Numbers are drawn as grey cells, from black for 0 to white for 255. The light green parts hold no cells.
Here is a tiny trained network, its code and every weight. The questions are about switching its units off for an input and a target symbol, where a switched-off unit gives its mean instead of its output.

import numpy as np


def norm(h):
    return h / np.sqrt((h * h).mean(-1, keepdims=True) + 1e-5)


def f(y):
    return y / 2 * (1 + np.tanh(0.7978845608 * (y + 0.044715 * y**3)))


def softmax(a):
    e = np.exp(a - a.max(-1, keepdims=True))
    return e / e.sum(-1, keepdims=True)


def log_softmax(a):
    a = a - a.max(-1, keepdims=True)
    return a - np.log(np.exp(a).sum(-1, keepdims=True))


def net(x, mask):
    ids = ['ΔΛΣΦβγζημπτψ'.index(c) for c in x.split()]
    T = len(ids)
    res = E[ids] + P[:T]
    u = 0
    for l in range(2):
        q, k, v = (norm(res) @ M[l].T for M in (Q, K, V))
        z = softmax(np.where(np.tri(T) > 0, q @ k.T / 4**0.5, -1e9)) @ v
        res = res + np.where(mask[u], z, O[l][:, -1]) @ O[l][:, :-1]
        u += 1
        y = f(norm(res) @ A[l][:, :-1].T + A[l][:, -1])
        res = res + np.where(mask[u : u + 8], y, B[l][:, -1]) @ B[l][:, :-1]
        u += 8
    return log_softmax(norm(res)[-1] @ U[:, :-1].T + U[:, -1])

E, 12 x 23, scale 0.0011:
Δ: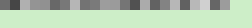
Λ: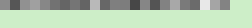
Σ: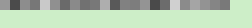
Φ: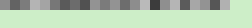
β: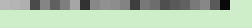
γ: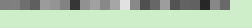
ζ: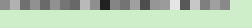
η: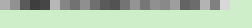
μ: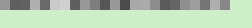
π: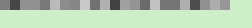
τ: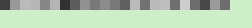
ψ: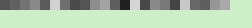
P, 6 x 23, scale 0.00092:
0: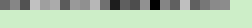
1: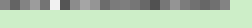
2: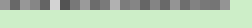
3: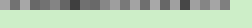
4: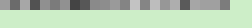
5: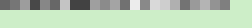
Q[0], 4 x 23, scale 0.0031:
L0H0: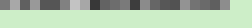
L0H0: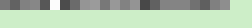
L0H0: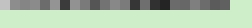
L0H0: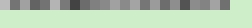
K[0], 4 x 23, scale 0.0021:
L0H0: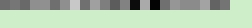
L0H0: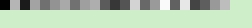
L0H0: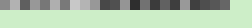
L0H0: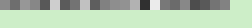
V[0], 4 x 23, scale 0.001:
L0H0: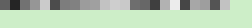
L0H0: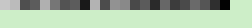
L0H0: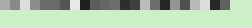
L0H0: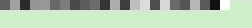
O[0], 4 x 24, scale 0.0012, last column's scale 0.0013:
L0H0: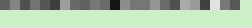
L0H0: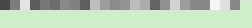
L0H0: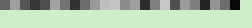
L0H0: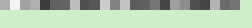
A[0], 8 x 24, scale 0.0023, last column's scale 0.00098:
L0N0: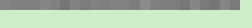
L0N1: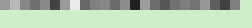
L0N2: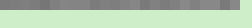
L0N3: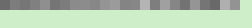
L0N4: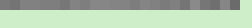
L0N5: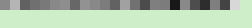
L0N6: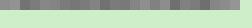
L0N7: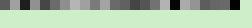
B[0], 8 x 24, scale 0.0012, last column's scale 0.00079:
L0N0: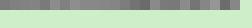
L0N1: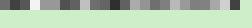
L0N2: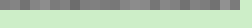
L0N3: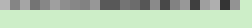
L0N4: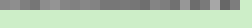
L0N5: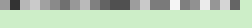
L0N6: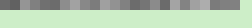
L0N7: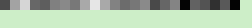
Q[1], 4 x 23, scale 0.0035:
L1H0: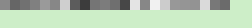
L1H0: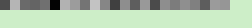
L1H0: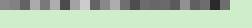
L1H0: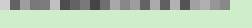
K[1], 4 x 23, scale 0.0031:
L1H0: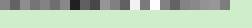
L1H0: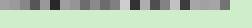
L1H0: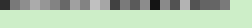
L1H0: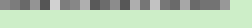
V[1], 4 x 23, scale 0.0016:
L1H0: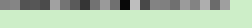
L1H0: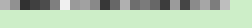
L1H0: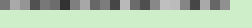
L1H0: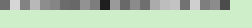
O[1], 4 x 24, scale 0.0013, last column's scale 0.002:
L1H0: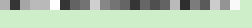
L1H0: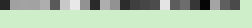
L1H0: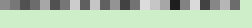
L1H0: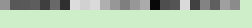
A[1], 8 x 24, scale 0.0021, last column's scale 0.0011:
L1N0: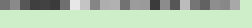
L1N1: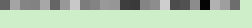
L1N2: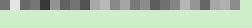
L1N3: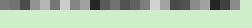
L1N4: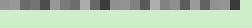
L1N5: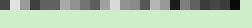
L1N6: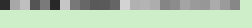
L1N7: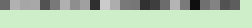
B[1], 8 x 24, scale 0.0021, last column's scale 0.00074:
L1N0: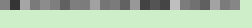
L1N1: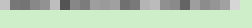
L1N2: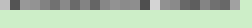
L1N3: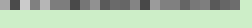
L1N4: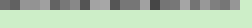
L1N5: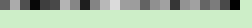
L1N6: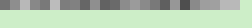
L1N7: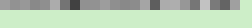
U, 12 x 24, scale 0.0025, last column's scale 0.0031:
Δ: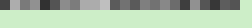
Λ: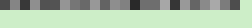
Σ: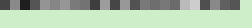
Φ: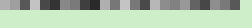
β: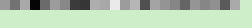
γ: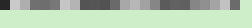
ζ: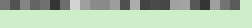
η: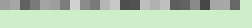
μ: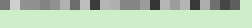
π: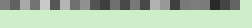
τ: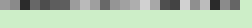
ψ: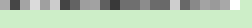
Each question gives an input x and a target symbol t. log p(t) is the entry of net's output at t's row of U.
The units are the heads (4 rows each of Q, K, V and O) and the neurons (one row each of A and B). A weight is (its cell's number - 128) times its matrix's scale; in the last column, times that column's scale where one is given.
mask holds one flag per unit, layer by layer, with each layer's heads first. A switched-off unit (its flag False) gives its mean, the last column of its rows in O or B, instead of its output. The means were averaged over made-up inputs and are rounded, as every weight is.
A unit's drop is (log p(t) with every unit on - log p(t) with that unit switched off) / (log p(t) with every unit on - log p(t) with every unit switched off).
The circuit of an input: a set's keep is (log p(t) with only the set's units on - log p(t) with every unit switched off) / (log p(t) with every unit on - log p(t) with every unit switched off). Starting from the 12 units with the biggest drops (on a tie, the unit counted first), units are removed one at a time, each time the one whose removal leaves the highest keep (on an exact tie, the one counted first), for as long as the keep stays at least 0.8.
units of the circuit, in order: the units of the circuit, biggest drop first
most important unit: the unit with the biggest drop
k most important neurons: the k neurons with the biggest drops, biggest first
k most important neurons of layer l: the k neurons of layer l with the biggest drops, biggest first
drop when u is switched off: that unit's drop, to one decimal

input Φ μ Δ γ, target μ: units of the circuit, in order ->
[L1H0; L1N7]
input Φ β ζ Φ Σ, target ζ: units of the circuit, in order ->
[L1H0; L1N0]
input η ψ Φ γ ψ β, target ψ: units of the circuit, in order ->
[L0N1]
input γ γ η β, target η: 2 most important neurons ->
[L1N1; L0N1]
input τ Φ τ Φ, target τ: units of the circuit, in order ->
[L1H0; L0H0]
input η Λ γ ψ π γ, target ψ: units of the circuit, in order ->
[L1H0; L0H0]
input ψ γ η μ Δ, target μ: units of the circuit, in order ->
[L1H0; L1N7; L0H0]
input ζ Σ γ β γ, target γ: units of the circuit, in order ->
[L1N6; L1H0; L0H0]
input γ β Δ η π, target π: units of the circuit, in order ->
[L0H0; L1N3; L1H0]
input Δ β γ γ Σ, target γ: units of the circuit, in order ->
[L1H0; L1N6; L0H0]
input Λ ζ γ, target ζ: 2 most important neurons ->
[L1N0; L0N5]
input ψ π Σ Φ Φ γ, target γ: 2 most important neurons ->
[L0N5; L1N6]
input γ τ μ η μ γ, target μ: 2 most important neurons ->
[L0N5; L1N7]
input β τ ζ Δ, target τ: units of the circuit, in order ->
[L1H0]
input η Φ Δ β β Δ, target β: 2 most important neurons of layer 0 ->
[L0N5; L0N1]
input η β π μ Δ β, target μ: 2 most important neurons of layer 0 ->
[L0N1; L0N5]
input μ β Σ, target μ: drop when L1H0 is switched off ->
0.5
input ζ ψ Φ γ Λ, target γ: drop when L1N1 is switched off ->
0.1
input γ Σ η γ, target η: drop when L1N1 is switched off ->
0.2
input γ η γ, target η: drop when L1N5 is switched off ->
0.1
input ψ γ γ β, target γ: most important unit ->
L0H0
